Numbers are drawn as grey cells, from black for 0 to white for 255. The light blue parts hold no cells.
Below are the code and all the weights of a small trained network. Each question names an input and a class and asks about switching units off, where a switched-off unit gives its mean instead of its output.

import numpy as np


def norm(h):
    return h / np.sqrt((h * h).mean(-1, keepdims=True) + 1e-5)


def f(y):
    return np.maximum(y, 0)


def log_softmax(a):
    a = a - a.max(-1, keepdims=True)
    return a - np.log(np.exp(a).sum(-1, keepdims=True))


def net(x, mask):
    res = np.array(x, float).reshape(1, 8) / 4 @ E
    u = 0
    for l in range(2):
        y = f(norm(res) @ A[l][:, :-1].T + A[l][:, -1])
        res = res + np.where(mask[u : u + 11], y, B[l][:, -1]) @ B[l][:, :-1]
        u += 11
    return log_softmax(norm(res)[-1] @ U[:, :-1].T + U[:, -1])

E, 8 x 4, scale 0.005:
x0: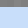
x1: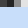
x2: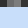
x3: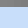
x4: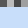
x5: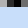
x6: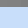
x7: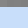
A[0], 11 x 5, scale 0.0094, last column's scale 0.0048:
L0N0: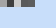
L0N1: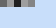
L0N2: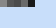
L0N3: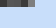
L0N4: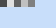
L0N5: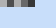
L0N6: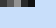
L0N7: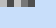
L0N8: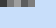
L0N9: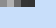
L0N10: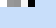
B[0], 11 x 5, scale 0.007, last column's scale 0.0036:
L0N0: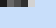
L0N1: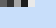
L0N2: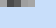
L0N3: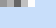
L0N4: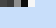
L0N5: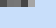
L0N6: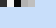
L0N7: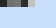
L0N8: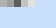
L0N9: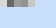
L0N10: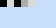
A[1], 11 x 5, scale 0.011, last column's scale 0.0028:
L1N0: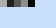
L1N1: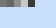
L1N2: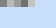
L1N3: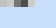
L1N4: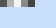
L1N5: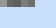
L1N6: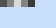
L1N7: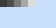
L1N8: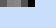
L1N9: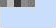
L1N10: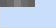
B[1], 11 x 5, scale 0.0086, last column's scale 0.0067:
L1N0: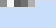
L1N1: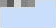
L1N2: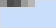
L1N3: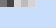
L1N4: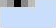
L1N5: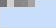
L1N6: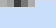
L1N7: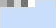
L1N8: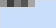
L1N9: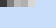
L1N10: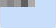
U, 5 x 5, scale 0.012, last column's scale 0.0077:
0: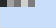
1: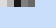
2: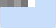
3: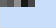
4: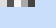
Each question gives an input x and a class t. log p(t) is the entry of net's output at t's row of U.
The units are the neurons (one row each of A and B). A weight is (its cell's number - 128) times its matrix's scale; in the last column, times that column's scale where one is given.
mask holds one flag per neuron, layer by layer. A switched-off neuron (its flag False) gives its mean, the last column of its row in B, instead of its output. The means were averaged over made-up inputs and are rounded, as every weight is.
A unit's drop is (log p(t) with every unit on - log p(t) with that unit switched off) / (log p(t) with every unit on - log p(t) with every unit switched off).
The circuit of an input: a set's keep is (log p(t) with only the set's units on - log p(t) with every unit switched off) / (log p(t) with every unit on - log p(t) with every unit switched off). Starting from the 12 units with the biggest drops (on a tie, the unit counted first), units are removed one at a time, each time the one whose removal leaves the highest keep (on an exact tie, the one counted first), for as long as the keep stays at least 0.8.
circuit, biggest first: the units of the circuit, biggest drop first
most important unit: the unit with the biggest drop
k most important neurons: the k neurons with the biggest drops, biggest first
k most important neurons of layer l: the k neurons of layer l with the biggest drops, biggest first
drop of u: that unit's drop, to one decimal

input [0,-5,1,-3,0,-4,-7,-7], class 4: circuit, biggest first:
L1N3, L0N9
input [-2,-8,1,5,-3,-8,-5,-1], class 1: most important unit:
L1N4
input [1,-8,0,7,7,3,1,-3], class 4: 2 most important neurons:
L1N3, L0N9
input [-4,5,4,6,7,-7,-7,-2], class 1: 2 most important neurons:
L1N4, L1N6
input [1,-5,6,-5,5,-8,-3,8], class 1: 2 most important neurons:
L1N4, L0N10
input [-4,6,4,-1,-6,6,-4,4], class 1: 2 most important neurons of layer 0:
L0N4, L0N3
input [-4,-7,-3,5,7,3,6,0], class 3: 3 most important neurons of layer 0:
L0N1, L0N4, L0N3
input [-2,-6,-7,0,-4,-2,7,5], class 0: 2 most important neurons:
L0N10, L1N7
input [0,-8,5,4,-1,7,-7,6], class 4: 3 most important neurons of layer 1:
L1N3, L1N4, L1N6
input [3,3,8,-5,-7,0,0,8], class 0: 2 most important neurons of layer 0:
L0N6, L0N3
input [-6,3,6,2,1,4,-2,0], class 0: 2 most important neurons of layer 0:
L0N6, L0N3
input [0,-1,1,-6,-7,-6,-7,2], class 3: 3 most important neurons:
L0N0, L0N7, L0N3
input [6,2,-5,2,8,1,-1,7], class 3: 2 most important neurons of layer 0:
L0N4, L0N1
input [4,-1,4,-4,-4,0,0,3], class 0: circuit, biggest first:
L0N6
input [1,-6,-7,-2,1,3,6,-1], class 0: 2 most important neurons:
L0N10, L1N7
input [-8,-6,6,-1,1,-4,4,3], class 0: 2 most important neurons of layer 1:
L1N7, L1N9
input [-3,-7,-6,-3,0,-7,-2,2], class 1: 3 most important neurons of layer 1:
L1N4, L1N7, L1N2
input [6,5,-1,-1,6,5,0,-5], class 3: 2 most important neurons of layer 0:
L0N1, L0N8
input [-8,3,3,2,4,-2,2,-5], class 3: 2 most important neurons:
L0N4, L1N3
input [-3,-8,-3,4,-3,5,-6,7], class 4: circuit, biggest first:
L1N3
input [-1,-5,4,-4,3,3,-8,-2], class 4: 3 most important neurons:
L1N3, L0N9, L0N10
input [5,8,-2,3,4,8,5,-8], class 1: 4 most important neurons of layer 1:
L1N0, L1N3, L1N9, L1N5
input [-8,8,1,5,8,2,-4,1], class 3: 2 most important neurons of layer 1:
L1N3, L1N9
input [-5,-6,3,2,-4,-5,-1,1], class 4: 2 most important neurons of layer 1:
L1N3, L1N0
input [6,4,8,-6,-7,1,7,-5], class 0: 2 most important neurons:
L0N6, L0N3
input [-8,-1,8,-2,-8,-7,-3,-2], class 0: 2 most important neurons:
L0N6, L0N8
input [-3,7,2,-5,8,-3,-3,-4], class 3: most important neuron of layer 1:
L1N3
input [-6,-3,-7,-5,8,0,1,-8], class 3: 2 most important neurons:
L0N4, L0N1
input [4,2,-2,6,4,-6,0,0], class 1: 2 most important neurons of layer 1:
L1N4, L1N6
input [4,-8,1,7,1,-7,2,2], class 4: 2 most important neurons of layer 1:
L1N3, L1N0
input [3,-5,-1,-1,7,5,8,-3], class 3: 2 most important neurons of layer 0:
L0N1, L0N8
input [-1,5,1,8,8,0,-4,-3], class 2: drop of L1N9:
-0.1
